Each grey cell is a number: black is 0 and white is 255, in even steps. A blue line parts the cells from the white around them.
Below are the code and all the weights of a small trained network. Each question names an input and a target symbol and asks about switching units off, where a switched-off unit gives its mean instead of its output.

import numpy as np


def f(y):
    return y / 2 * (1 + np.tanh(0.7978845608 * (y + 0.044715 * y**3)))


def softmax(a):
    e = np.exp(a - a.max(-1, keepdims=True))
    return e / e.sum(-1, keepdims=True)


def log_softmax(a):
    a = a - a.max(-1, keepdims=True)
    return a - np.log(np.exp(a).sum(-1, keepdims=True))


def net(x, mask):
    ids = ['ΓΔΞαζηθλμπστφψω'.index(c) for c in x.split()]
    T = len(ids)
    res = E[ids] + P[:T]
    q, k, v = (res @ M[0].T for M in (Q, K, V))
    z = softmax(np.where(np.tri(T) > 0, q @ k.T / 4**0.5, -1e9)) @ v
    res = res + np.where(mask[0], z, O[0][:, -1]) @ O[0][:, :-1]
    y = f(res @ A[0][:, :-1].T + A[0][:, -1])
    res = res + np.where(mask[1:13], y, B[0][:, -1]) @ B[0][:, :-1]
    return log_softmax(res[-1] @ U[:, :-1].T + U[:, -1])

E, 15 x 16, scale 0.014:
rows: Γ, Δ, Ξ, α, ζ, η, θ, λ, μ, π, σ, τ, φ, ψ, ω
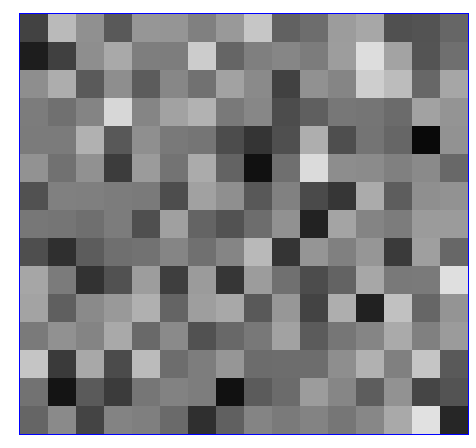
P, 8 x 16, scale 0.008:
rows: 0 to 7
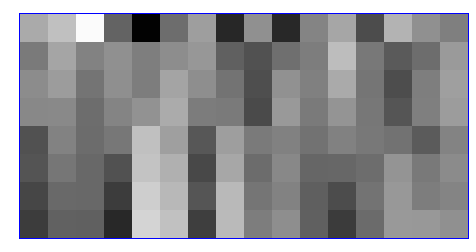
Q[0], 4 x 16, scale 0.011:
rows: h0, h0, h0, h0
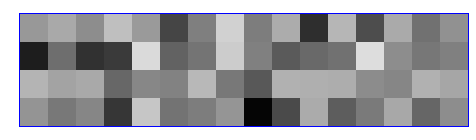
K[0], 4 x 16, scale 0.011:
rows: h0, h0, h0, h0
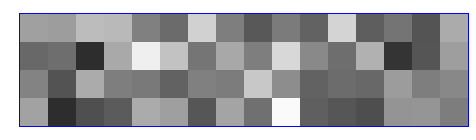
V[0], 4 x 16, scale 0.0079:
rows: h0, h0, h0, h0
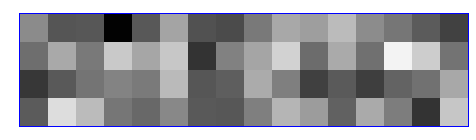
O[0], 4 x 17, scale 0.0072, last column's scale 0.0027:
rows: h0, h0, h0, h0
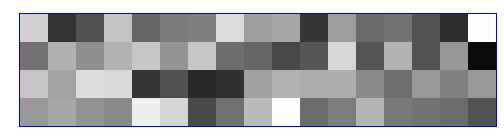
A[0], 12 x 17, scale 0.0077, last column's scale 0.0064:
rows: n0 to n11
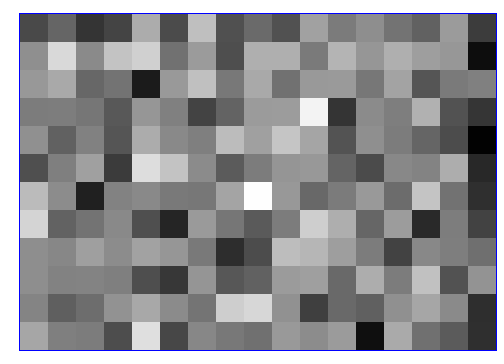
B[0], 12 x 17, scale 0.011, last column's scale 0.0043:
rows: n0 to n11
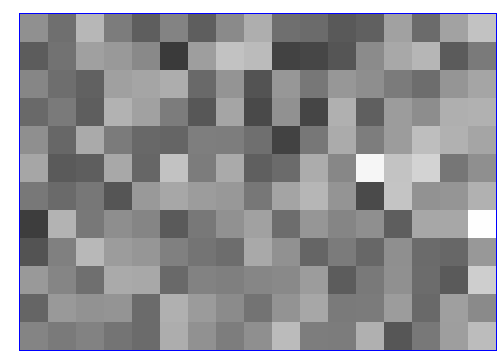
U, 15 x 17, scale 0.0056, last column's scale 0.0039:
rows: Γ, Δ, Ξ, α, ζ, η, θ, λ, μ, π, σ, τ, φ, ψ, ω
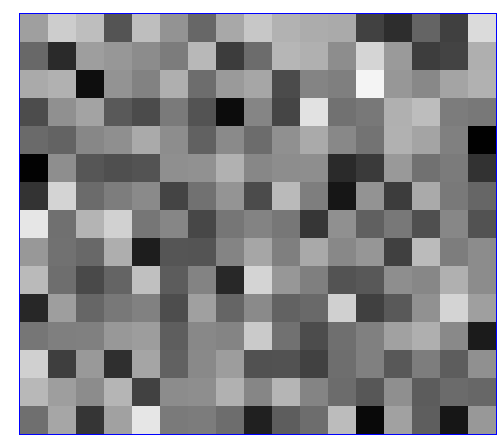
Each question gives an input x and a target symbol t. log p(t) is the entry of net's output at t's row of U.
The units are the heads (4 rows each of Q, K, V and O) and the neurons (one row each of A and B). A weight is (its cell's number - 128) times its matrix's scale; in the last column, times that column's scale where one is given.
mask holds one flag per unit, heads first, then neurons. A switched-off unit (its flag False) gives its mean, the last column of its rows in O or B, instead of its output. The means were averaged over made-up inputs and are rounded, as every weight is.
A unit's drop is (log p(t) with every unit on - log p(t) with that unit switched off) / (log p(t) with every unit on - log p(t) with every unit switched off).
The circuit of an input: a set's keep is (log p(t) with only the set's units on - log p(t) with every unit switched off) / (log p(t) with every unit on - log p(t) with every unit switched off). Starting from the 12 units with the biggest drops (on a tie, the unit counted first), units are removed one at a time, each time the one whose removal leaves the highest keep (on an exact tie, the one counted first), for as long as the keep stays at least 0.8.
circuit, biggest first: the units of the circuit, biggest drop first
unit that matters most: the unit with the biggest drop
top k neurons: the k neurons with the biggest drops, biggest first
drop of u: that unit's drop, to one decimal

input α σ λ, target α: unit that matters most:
h0
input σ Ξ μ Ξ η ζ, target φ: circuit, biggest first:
(h0; n4; n7)
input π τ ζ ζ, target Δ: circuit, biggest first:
(h0; n5; n8)
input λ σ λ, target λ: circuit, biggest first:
(h0; n7)
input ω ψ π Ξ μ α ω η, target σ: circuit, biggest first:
(h0; n7)
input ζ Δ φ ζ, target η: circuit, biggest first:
(h0; n0)
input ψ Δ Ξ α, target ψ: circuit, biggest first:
(h0; n10)
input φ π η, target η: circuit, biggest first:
(h0; n0)
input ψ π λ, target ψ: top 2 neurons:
(n6; n10)
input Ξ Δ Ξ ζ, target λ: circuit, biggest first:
(h0; n3; n4; n8)
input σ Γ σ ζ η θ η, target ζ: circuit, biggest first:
(h0; n3; n5)
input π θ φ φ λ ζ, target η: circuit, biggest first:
(h0; n0; n7)
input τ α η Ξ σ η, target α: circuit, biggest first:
(h0; n0)
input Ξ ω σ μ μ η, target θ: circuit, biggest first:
(h0; n7; n9; n4)
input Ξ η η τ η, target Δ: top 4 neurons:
(n5; n8; n11; n7)
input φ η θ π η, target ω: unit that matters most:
n3
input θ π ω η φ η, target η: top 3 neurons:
(n0; n7; n4)
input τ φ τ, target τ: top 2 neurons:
(n1; n8)
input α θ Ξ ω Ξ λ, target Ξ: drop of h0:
1.3
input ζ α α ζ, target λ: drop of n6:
0.1
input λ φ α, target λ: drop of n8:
0.1
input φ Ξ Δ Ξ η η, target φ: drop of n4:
0.2
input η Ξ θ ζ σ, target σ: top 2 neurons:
(n7; n9)
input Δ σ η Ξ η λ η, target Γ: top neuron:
(n8)
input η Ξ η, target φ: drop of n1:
0.0
